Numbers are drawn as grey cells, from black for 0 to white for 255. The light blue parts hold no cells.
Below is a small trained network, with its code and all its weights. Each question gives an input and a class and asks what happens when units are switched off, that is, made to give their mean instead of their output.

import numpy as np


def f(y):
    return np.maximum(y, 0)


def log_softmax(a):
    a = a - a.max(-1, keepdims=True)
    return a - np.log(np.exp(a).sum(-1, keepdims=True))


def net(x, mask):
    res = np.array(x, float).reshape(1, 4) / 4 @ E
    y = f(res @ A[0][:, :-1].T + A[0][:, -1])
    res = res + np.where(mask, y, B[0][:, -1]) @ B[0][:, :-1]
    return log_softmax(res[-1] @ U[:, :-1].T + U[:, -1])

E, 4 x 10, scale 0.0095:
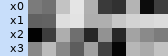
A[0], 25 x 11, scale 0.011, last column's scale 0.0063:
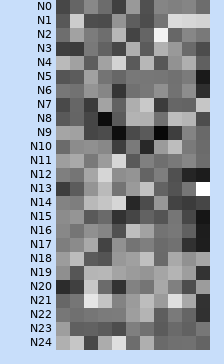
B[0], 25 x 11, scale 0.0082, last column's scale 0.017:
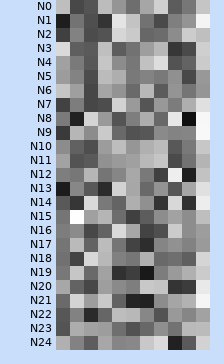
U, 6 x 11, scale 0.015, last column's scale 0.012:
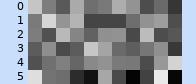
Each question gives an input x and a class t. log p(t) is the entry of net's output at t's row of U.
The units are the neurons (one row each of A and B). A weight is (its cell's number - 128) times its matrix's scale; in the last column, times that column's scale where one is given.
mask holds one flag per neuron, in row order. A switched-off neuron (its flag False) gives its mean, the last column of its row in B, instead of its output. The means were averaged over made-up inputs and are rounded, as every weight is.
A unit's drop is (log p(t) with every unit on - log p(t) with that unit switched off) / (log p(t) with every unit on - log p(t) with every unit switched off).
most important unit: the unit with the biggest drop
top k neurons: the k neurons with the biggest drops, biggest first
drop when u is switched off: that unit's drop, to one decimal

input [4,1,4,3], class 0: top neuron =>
(N8)
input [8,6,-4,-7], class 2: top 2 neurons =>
(N14; N12)
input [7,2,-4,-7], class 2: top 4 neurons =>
(N14; N12; N1; N2)
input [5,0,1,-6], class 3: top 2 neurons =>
(N13; N8)
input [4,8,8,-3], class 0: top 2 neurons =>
(N20; N3)
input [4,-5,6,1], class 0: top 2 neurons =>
(N20; N21)
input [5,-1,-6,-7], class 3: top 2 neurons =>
(N13; N7)
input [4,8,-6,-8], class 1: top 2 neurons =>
(N21; N19)
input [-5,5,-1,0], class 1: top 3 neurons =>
(N21; N14; N19)
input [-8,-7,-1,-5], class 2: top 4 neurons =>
(N8; N21; N18; N19)
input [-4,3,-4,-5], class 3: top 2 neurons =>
(N7; N14)
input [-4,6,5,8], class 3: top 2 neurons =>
(N1; N10)
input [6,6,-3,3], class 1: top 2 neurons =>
(N19; N21)
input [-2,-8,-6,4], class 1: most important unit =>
N9
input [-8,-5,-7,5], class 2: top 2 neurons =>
(N8; N18)
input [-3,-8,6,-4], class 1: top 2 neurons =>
(N9; N15)
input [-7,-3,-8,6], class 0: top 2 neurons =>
(N4; N24)
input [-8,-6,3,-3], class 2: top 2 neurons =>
(N8; N21)
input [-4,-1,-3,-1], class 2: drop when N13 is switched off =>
0.2
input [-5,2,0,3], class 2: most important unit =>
N8
